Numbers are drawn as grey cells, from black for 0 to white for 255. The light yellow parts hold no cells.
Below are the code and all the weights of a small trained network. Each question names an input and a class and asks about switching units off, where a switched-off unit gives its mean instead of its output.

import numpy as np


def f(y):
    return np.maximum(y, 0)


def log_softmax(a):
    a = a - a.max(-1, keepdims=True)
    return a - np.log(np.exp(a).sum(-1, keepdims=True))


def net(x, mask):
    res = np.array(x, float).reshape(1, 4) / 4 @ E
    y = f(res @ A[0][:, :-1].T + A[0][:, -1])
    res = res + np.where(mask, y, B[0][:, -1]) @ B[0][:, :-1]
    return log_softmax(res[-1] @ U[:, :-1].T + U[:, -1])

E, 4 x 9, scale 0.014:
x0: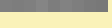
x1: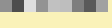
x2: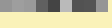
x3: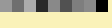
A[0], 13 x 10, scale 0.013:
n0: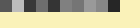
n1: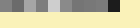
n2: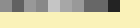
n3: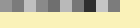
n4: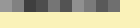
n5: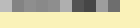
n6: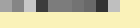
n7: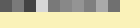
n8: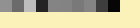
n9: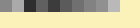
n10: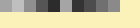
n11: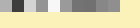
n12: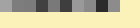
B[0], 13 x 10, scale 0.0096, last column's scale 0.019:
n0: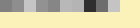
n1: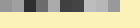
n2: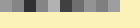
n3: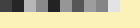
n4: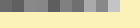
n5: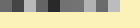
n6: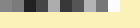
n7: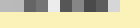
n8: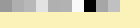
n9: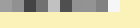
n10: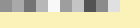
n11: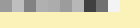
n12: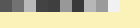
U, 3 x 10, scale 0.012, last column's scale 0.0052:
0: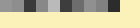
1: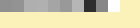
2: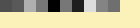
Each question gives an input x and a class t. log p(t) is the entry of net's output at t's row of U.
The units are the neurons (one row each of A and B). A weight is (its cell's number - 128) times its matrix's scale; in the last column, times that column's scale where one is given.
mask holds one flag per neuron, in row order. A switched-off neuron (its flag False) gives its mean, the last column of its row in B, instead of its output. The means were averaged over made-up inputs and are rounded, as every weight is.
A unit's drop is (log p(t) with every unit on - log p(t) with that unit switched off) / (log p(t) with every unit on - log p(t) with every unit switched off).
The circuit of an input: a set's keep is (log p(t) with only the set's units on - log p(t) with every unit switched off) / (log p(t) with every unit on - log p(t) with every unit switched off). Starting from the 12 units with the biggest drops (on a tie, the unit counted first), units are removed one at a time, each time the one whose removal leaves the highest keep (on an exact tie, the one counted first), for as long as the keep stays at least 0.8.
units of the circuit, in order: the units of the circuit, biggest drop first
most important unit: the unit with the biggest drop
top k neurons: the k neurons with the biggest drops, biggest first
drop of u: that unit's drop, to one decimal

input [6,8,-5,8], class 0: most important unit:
n6
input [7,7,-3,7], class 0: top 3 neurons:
[n6, n1, n2]
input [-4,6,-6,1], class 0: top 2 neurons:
[n1, n8]
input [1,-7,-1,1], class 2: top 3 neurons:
[n12, n7, n11]
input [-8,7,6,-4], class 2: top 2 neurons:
[n3, n5]
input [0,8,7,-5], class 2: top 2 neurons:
[n3, n5]
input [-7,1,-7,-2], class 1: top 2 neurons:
[n6, n9]
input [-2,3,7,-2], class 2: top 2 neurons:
[n3, n5]
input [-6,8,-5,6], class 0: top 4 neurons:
[n6, n1, n2, n0]
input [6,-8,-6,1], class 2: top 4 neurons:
[n12, n10, n4, n11]
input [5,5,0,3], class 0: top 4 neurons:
[n6, n0, n1, n2]
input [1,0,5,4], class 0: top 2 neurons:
[n6, n0]
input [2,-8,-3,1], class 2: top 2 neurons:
[n12, n10]
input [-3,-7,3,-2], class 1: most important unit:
n0
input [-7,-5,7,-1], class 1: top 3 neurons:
[n0, n6, n10]
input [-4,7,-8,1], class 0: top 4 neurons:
[n1, n2, n8, n0]
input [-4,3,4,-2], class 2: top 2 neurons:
[n3, n8]
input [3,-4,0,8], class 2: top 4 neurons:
[n12, n7, n4, n11]
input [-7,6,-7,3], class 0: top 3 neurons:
[n1, n2, n0]
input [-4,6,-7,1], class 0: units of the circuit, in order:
[n1]
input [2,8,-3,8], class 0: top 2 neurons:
[n6, n1]
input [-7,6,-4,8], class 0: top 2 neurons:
[n6, n1]
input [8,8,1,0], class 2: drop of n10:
0.4
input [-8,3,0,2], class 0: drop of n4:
-0.1
